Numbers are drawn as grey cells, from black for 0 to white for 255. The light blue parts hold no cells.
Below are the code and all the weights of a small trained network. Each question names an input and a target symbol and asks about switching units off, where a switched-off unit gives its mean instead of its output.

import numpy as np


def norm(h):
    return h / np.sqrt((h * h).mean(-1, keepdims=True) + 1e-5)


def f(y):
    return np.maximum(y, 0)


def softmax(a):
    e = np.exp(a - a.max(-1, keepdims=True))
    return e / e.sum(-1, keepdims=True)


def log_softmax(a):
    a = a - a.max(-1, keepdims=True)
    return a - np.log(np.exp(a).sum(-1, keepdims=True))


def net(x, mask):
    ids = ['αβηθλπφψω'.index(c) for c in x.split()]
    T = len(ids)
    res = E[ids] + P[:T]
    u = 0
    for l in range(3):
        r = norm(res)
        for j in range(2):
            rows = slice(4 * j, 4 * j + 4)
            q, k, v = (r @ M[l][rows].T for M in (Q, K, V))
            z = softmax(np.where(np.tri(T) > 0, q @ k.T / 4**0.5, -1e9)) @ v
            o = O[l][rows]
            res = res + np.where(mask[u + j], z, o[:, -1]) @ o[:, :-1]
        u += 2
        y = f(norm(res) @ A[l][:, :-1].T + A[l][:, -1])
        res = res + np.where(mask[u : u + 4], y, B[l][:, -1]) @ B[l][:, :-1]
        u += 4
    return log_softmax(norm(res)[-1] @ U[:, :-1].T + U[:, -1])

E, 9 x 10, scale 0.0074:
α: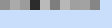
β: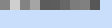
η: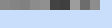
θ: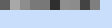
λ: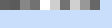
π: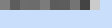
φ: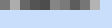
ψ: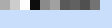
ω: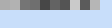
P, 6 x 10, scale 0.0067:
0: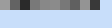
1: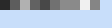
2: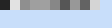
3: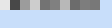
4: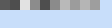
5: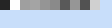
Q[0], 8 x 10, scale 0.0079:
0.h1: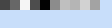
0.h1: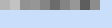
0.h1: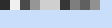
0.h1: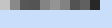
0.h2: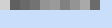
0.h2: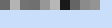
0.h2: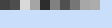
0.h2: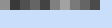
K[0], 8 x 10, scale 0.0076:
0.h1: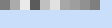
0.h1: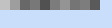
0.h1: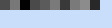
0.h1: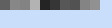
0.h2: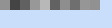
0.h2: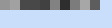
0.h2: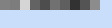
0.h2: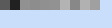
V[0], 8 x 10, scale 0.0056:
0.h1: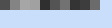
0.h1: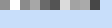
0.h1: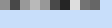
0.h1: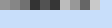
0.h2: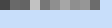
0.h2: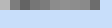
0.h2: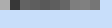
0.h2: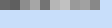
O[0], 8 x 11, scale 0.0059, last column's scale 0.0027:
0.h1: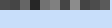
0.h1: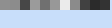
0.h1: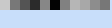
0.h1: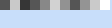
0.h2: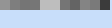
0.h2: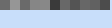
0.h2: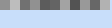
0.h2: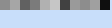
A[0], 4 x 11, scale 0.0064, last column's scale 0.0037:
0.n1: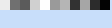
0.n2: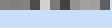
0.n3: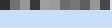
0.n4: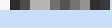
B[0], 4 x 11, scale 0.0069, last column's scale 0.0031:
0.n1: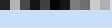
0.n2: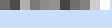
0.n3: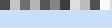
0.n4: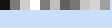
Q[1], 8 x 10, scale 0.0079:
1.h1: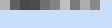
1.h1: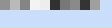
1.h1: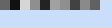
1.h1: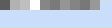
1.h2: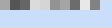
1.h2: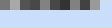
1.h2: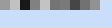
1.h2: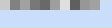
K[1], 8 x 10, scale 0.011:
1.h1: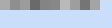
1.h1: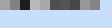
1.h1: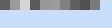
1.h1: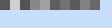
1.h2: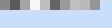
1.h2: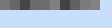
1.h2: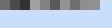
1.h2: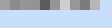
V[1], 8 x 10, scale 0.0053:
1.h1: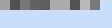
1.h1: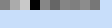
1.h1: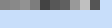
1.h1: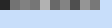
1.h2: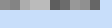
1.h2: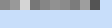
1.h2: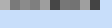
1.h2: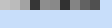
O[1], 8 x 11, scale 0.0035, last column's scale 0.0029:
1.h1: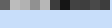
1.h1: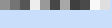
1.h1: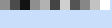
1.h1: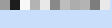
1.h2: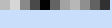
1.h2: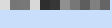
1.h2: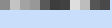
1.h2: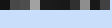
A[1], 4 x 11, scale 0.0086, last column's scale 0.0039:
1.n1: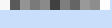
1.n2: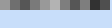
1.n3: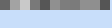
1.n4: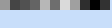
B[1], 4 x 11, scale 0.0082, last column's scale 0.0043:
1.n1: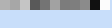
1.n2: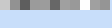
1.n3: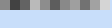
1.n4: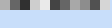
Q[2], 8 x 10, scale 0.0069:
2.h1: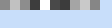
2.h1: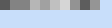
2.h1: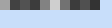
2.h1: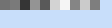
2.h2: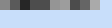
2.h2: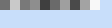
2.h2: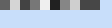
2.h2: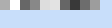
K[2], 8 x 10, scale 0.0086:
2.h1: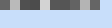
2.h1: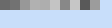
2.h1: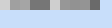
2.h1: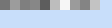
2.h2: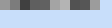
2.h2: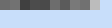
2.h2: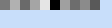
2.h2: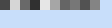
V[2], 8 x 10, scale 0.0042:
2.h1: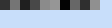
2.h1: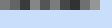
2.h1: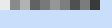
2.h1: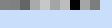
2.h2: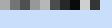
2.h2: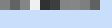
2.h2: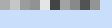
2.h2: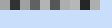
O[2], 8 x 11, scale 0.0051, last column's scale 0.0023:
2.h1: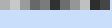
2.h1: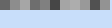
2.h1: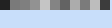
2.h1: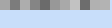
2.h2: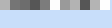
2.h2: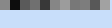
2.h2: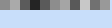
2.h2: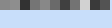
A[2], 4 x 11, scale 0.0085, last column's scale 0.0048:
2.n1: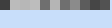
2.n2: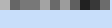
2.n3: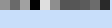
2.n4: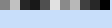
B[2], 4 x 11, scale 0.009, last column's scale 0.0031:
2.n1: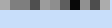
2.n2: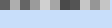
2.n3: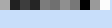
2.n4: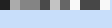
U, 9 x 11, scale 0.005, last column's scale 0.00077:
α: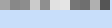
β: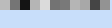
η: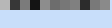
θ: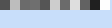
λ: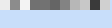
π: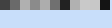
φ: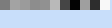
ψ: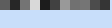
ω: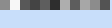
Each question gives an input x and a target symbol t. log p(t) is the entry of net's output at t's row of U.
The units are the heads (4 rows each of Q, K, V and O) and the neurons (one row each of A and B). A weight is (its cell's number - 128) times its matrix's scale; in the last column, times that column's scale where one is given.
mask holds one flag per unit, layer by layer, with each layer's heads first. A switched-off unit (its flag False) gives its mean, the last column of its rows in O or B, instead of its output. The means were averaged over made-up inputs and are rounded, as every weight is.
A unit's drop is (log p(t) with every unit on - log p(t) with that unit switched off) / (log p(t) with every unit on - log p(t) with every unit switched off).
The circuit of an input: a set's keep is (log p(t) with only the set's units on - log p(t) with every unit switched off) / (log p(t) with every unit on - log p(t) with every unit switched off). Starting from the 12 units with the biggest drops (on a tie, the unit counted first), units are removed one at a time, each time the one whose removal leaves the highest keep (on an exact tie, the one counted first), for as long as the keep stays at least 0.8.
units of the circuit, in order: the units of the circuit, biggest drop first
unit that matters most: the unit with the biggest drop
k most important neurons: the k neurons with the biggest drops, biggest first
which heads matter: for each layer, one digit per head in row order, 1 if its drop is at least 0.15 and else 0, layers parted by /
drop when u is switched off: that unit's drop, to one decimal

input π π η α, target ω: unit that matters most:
0.n1
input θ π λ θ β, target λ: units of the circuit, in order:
[0.h1 1.n1]
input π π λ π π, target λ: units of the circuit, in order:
[0.h1 1.n1]
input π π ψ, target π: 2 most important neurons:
[0.n3 1.n1]
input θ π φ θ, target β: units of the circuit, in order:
[0.h1 1.n4]
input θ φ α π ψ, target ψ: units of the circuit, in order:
[1.n3 2.h2 1.h2]
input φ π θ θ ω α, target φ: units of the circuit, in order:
[0.h1 2.n1]
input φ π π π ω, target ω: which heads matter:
10 / 00 / 01
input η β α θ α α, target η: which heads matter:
10 / 00 / 00
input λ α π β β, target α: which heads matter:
10 / 00 / 00
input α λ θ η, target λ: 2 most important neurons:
[0.n4 0.n1]
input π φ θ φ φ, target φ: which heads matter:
10 / 00 / 01
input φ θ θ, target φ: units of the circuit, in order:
[2.n1 0.h1]
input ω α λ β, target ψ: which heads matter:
10 / 00 / 00
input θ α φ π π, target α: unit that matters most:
0.h1
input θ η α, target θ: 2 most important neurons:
[2.n4 0.n3]
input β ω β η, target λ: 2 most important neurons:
[0.n4 1.n1]
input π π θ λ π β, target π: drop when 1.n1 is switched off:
0.1
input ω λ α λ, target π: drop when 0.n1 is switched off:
0.6
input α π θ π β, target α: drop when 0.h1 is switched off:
0.2
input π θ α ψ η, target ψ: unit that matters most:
0.h2
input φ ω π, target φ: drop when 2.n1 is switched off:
0.4
